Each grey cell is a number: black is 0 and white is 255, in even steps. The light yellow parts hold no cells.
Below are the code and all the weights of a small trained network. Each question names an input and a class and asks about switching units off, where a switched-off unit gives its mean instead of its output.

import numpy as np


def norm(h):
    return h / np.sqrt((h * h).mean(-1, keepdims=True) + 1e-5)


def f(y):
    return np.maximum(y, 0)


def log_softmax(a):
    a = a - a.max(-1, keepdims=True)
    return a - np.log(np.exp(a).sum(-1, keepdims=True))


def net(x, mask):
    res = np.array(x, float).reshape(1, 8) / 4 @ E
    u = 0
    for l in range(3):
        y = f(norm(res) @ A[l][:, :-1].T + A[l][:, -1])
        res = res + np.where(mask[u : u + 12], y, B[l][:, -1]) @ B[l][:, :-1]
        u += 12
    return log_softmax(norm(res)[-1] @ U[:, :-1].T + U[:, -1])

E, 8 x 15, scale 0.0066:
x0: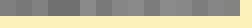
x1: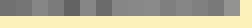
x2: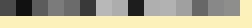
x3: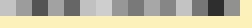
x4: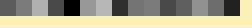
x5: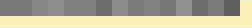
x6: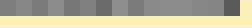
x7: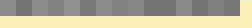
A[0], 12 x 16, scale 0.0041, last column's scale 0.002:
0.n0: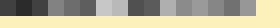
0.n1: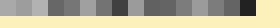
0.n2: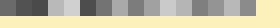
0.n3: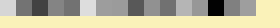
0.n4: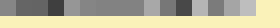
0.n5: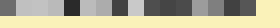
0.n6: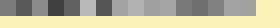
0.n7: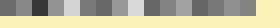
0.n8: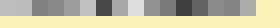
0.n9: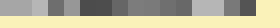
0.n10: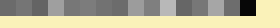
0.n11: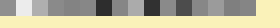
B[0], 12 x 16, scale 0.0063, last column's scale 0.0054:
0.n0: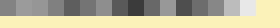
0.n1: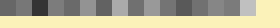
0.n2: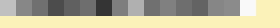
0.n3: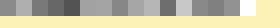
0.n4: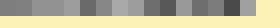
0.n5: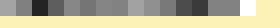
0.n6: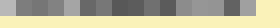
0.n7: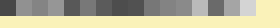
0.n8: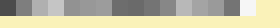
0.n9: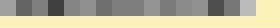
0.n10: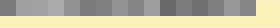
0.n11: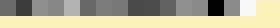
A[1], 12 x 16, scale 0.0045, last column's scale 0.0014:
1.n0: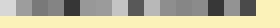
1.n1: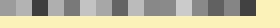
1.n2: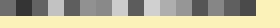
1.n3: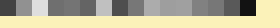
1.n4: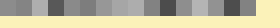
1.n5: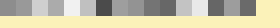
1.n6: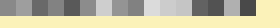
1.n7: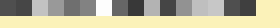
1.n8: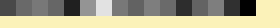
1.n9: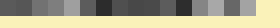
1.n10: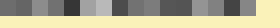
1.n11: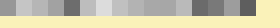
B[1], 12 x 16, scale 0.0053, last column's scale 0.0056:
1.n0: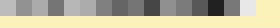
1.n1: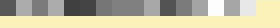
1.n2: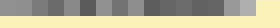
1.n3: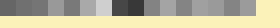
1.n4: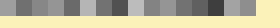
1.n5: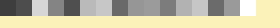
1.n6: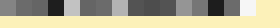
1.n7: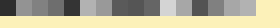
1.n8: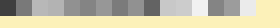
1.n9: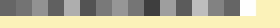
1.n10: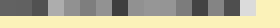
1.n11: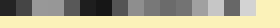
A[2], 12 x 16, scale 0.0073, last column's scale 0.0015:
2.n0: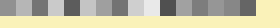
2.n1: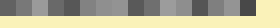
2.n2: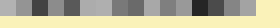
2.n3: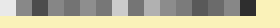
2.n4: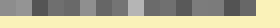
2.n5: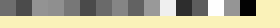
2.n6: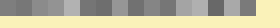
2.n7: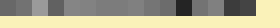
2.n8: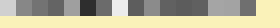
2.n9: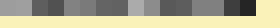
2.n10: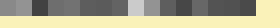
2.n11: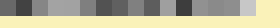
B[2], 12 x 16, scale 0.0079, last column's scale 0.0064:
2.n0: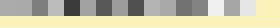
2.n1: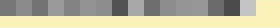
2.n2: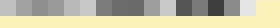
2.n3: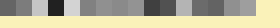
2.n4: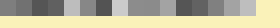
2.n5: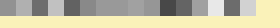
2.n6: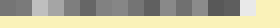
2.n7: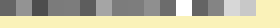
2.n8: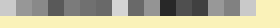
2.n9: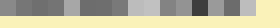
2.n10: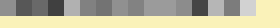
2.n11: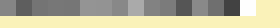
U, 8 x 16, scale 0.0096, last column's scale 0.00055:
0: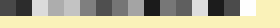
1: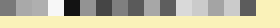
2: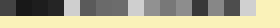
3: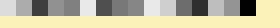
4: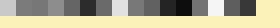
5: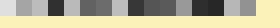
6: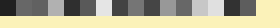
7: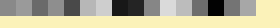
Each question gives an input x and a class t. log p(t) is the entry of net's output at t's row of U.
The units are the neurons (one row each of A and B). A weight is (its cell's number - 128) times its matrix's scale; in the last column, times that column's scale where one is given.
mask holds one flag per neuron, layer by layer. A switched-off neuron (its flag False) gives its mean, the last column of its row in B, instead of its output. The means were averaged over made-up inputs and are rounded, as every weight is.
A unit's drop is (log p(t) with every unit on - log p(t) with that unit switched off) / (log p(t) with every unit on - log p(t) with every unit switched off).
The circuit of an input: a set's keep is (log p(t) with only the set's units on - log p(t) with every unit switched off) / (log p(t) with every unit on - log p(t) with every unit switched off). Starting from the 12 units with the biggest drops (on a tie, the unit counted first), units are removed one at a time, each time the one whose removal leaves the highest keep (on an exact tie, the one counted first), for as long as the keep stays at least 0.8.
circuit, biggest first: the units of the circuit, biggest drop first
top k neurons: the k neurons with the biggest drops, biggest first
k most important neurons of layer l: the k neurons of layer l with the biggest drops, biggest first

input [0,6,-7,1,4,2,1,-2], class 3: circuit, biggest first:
0.n5
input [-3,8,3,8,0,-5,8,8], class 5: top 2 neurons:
1.n6; 0.n8
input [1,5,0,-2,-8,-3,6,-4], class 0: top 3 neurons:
0.n5; 1.n5; 0.n7
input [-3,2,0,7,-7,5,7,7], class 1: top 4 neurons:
0.n5; 1.n1; 1.n11; 1.n5
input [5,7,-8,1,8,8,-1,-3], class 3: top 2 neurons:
2.n0; 1.n6
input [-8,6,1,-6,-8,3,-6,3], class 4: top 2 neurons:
0.n2; 2.n8
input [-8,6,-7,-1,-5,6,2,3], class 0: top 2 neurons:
0.n11; 0.n3
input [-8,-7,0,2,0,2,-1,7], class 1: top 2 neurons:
0.n5; 1.n1
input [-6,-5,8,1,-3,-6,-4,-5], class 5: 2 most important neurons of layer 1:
1.n11; 1.n1
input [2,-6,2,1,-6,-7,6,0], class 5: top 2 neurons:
1.n11; 2.n3
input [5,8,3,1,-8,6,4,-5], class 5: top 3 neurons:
2.n3; 1.n11; 1.n1
